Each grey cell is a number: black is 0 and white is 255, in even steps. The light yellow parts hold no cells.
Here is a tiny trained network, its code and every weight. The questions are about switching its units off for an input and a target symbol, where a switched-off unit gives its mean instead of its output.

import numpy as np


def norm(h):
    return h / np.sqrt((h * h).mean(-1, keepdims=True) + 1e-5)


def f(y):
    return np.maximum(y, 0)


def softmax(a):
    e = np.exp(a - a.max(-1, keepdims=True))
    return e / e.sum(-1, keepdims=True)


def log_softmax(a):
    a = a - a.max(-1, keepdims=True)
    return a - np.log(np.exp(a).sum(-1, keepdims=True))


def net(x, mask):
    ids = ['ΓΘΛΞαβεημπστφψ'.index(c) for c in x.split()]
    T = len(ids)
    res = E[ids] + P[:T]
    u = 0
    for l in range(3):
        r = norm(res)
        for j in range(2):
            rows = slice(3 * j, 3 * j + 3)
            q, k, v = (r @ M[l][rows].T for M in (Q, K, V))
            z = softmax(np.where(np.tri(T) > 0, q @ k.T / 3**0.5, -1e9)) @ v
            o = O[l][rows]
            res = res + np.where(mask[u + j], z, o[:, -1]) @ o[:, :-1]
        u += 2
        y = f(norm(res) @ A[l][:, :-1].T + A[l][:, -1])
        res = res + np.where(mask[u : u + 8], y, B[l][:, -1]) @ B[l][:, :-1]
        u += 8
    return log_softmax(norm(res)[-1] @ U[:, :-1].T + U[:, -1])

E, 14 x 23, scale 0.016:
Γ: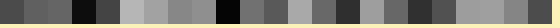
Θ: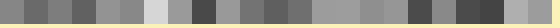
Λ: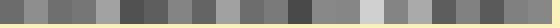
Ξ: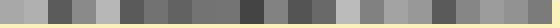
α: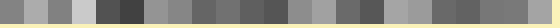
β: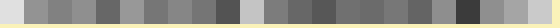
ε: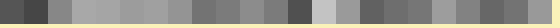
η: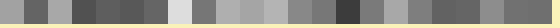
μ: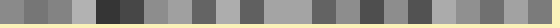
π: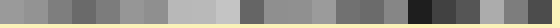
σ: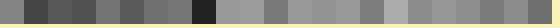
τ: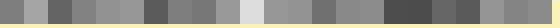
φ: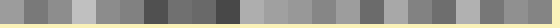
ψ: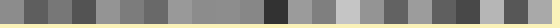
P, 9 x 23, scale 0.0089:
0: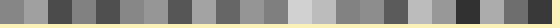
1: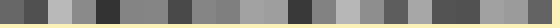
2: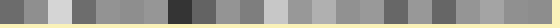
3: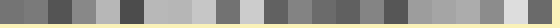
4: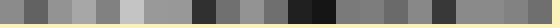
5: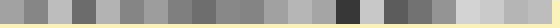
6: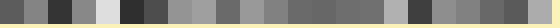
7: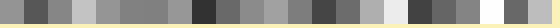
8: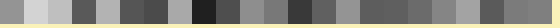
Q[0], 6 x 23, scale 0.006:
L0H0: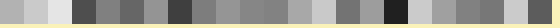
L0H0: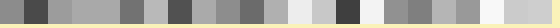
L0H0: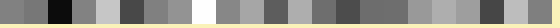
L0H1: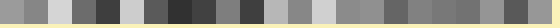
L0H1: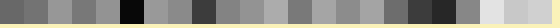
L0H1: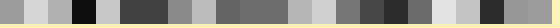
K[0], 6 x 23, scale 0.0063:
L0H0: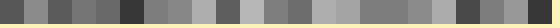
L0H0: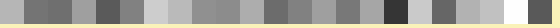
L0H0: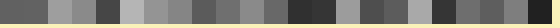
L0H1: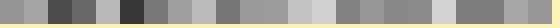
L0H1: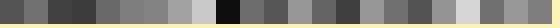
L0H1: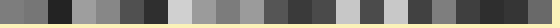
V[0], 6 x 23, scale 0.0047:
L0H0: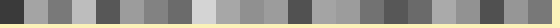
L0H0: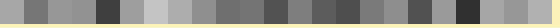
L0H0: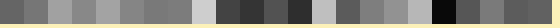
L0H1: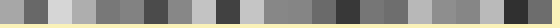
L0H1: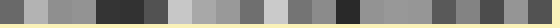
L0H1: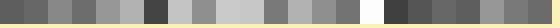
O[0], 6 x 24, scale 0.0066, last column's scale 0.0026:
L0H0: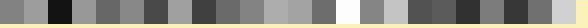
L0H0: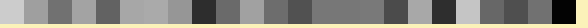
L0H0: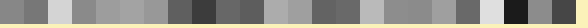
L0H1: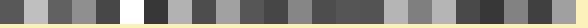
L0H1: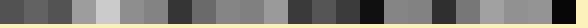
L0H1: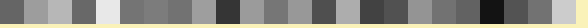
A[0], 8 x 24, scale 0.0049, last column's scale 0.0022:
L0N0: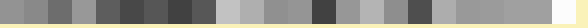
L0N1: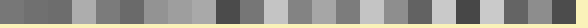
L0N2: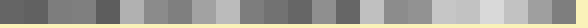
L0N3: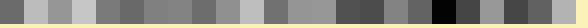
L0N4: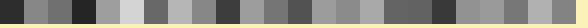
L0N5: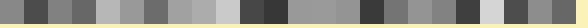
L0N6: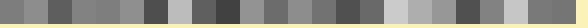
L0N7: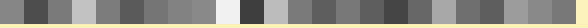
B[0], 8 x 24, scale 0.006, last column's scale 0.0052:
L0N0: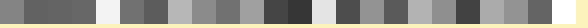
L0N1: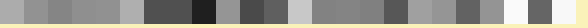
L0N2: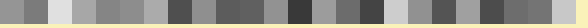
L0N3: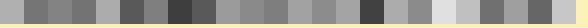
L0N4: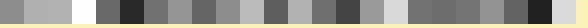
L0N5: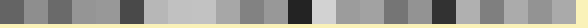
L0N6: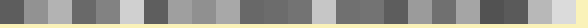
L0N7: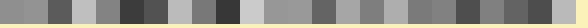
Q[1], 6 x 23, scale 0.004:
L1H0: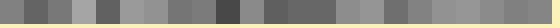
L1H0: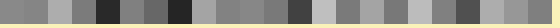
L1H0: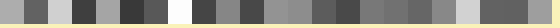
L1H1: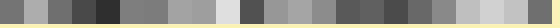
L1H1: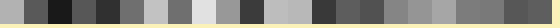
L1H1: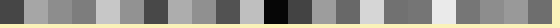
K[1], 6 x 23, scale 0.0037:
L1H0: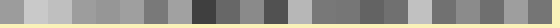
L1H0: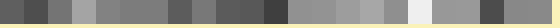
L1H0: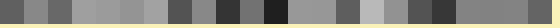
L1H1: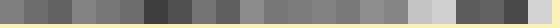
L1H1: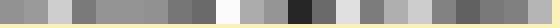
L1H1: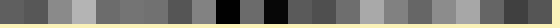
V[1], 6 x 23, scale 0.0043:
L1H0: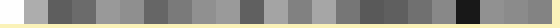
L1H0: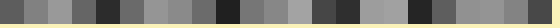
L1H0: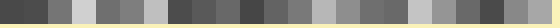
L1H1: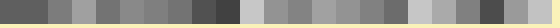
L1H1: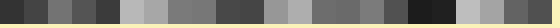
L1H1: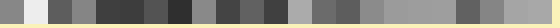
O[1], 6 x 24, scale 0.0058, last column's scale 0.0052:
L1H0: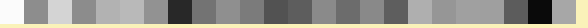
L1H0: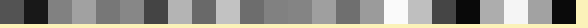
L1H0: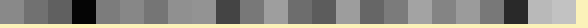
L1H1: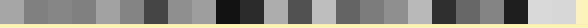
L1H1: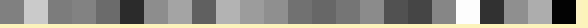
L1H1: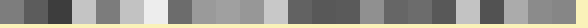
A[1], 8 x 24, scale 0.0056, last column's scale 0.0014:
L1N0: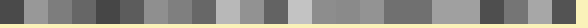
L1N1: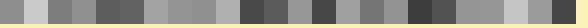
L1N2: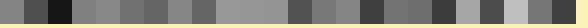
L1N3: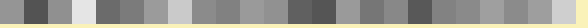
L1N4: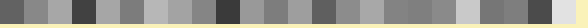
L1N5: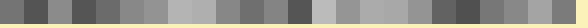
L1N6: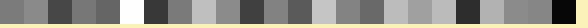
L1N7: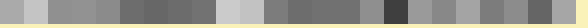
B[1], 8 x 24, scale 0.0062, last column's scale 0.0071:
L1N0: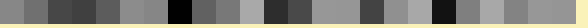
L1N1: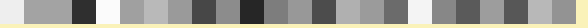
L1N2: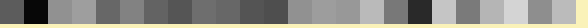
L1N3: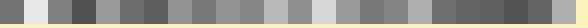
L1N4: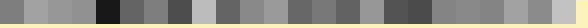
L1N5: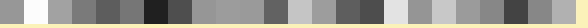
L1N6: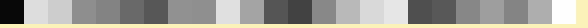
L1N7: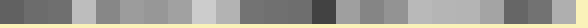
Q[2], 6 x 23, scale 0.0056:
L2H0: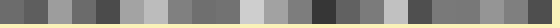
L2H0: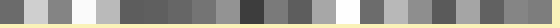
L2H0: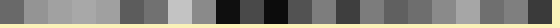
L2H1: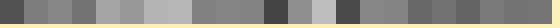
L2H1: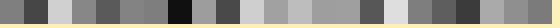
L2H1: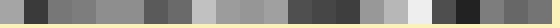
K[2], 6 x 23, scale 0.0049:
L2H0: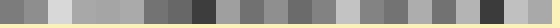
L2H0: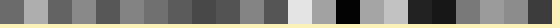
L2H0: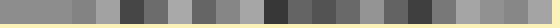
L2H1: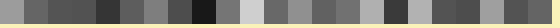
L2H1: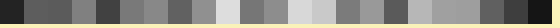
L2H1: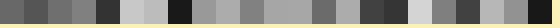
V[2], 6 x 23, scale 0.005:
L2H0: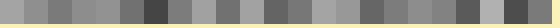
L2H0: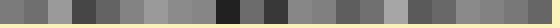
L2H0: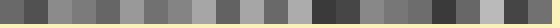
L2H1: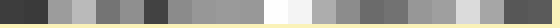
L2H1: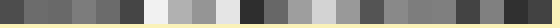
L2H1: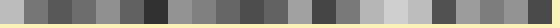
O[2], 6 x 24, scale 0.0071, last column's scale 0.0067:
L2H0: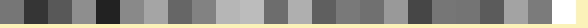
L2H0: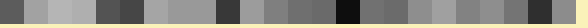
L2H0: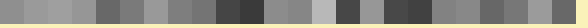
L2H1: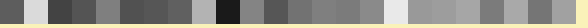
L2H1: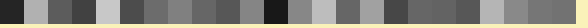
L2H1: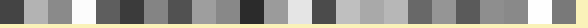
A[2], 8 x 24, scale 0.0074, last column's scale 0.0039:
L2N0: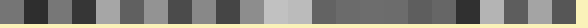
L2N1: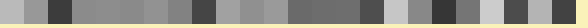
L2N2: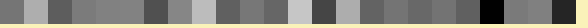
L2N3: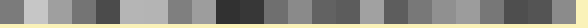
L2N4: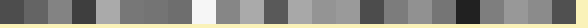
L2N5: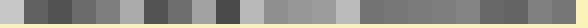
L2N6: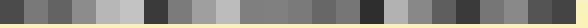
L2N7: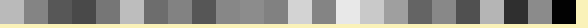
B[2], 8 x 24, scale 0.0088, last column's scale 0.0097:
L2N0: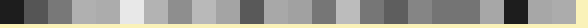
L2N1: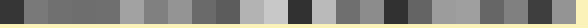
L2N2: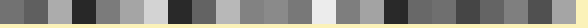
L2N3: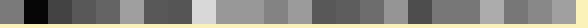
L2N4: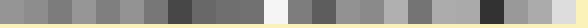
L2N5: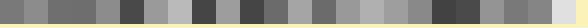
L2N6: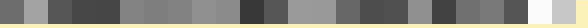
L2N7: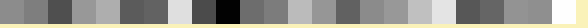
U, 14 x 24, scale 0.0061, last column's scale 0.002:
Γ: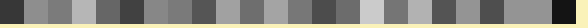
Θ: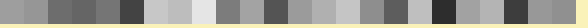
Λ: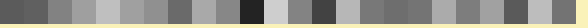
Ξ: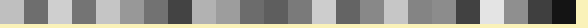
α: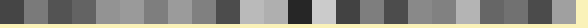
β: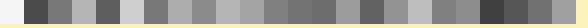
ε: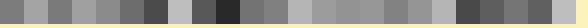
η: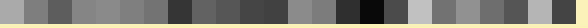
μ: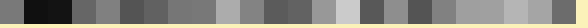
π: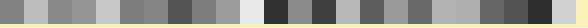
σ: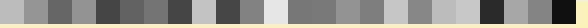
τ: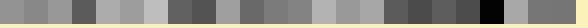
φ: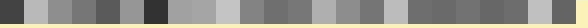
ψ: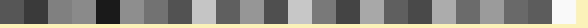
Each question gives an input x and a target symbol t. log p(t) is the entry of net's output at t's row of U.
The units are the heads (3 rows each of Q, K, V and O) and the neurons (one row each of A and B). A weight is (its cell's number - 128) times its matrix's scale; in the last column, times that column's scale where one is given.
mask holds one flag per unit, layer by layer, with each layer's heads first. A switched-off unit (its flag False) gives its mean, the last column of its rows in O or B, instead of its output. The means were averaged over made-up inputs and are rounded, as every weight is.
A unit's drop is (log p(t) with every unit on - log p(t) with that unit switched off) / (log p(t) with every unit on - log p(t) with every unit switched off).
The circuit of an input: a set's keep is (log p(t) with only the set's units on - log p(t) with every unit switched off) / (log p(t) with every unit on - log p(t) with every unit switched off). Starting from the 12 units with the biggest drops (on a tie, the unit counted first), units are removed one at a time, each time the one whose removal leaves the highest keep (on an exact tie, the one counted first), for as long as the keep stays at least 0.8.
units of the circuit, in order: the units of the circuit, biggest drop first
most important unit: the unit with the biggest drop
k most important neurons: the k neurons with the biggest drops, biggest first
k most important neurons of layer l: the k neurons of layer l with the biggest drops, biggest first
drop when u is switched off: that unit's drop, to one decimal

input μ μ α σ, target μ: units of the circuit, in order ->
L0H1
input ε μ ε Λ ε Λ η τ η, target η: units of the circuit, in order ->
L0H1, L2N6
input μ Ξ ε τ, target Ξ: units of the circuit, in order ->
L0H1, L0H0, L0N2
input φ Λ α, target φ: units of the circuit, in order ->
L0H1, L1N6
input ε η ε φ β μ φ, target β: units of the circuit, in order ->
L0H0, L0H1, L2H1
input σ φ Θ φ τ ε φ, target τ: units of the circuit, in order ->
L2N2, L0H1
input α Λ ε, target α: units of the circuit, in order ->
L0H1, L2N1, L0H0
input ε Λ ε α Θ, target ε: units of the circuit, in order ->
L0H0, L2N7
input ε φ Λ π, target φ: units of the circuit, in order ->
L0H1, L1N6
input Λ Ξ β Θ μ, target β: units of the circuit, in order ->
L0H0, L2H1
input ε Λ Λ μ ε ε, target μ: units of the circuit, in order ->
L0H0, L0H1
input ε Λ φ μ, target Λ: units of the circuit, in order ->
L0H1, L0H0
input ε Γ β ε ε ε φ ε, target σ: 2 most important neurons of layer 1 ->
L1N6, L1N3
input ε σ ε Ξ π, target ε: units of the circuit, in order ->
L2N7, L0H0
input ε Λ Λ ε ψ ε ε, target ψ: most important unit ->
L0H0
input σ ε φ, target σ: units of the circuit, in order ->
L0H0, L2N4
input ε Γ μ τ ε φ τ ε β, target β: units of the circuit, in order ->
L1H1, L2H1
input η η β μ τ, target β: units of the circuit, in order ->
L0H0, L2H1
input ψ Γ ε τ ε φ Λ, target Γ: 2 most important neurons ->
L2N7, L1N0
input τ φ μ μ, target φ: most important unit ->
L0H1
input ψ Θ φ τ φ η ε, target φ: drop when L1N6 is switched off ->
0.1
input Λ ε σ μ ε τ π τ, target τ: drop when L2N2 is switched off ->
0.4
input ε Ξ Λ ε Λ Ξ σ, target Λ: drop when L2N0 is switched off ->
0.2
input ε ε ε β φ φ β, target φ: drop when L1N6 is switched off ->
0.2
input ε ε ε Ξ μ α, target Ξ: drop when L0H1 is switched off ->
0.1
